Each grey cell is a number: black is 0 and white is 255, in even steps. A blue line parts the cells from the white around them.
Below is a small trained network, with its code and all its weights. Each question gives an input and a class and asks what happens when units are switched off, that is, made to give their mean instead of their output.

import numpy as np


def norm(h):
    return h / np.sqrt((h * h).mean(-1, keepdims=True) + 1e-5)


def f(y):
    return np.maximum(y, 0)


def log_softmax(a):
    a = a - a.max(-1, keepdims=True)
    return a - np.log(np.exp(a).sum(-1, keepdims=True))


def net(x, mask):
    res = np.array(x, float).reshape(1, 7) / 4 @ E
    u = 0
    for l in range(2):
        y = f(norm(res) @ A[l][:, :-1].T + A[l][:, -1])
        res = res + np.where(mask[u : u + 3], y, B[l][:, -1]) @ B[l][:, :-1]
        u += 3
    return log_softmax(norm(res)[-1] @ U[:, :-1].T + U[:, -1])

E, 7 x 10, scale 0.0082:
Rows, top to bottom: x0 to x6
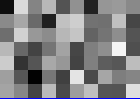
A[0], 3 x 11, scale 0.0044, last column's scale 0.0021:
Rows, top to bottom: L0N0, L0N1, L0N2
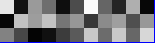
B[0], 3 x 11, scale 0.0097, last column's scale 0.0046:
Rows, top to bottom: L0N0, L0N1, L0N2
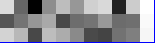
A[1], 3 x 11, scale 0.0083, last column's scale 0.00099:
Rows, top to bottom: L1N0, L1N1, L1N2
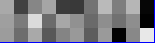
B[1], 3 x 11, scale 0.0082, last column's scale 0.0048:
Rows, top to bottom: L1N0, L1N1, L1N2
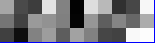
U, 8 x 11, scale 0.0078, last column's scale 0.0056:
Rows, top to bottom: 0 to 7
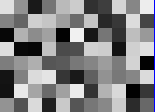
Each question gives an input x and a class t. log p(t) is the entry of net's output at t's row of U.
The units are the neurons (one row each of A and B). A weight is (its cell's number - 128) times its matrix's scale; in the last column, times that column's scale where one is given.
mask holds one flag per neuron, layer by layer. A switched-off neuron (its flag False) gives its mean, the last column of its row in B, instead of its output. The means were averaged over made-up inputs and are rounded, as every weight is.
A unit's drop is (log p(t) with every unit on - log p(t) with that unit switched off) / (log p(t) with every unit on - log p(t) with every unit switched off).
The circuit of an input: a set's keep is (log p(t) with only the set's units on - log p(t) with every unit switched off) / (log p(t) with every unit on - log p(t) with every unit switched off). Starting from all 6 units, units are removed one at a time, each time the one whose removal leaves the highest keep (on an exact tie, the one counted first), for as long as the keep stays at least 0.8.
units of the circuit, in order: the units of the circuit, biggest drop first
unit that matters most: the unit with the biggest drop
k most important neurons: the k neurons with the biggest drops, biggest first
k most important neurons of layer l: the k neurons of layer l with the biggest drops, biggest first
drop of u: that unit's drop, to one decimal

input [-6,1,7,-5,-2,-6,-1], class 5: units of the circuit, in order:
(L0N0; L1N1)
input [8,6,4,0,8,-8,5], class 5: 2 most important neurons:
(L0N0; L0N2)
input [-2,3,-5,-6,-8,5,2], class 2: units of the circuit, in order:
(L0N0)
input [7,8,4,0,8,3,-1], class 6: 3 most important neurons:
(L0N0; L1N2; L0N2)
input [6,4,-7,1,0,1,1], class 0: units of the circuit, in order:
(L0N2; L0N0)
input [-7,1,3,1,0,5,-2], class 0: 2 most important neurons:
(L1N0; L0N2)
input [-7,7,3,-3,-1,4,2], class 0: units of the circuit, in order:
(L0N0; L1N0)
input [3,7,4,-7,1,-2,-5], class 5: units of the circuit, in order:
(L1N1; L0N1)
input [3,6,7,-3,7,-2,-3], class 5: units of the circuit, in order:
(L1N1; L0N0)
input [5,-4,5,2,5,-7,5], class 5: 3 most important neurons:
(L0N0; L1N2; L0N2)
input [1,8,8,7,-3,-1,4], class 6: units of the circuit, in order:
(L0N0; L1N2)
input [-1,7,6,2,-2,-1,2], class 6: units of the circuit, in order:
(L0N0; L0N2)
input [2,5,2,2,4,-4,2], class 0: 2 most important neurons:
(L1N0; L0N1)
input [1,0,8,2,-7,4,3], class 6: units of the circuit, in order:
(L1N2; L0N0)
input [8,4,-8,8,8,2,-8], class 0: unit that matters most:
L0N2
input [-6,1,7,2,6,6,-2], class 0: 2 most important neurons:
(L1N0; L0N0)
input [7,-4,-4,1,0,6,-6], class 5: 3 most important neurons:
(L0N0; L0N1; L1N2)
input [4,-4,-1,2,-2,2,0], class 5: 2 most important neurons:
(L0N0; L0N1)
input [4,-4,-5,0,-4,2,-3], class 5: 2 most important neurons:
(L0N0; L0N1)
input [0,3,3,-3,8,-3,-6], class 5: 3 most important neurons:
(L0N0; L1N1; L0N2)
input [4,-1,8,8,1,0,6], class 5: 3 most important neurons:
(L0N0; L0N1; L0N2)
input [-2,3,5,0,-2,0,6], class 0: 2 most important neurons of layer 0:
(L0N0; L0N1)
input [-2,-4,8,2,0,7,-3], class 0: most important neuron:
(L0N0)
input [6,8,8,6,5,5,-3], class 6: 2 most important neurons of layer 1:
(L1N2; L1N0)
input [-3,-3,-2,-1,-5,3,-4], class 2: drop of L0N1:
0.3
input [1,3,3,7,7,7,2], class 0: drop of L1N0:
0.1
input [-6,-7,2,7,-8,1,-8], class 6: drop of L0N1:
-0.1
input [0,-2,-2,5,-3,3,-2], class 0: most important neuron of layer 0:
(L0N2)
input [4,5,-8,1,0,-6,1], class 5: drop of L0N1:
-0.1
